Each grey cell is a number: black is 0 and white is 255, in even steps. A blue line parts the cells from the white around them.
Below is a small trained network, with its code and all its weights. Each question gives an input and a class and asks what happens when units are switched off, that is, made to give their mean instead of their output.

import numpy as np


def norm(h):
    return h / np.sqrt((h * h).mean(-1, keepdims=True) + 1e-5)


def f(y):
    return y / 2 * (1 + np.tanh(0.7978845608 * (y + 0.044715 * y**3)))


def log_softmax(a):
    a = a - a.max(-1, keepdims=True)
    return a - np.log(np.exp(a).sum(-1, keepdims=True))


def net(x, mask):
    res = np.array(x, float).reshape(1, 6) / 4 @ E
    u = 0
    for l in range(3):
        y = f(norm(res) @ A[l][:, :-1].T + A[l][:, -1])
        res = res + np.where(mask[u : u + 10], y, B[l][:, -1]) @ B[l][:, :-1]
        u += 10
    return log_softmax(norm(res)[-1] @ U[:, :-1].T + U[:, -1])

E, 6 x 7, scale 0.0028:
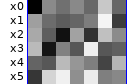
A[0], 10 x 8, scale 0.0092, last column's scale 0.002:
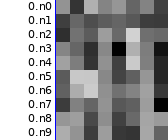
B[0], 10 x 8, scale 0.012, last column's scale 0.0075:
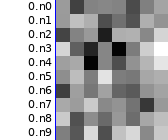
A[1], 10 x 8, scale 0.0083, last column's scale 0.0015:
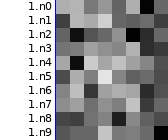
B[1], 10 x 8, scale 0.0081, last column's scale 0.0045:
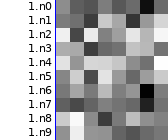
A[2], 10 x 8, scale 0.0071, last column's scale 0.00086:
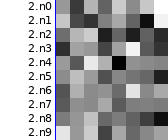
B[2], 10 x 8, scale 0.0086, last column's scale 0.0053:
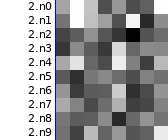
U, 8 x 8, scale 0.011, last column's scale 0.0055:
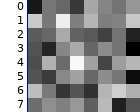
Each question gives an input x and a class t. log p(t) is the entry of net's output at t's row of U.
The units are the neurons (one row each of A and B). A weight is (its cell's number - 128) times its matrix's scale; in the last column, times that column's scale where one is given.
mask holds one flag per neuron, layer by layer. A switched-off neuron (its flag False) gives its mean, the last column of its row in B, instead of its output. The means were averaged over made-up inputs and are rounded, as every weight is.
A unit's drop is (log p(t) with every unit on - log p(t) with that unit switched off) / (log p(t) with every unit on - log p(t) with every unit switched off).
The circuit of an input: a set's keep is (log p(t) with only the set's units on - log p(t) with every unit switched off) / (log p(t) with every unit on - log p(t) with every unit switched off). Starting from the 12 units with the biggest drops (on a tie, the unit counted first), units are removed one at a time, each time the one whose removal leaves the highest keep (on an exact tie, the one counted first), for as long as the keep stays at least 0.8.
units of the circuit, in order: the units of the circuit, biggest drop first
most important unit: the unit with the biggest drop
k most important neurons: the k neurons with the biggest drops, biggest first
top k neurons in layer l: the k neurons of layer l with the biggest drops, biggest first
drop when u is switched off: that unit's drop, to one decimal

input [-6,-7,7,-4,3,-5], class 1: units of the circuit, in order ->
0.n9
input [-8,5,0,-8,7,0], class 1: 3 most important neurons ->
0.n9; 0.n8; 0.n4
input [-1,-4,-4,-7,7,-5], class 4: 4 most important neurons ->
0.n5; 0.n6; 0.n2; 1.n2
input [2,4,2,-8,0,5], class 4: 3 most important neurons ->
0.n5; 0.n9; 0.n6
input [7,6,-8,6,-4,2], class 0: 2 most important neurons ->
0.n8; 2.n3
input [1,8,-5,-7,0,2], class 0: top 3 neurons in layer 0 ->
0.n2; 0.n0; 0.n7
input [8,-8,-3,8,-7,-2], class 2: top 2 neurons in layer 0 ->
0.n1; 0.n8
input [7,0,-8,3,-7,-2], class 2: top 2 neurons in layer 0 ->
0.n1; 0.n4
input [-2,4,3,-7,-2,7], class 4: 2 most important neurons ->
0.n5; 0.n3
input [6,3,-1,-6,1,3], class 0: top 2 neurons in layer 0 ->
0.n2; 0.n0
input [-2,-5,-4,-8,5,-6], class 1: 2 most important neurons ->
0.n9; 0.n8
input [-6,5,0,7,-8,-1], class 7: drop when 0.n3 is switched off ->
0.3
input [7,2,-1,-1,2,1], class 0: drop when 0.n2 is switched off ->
0.9
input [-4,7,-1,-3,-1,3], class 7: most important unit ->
0.n3
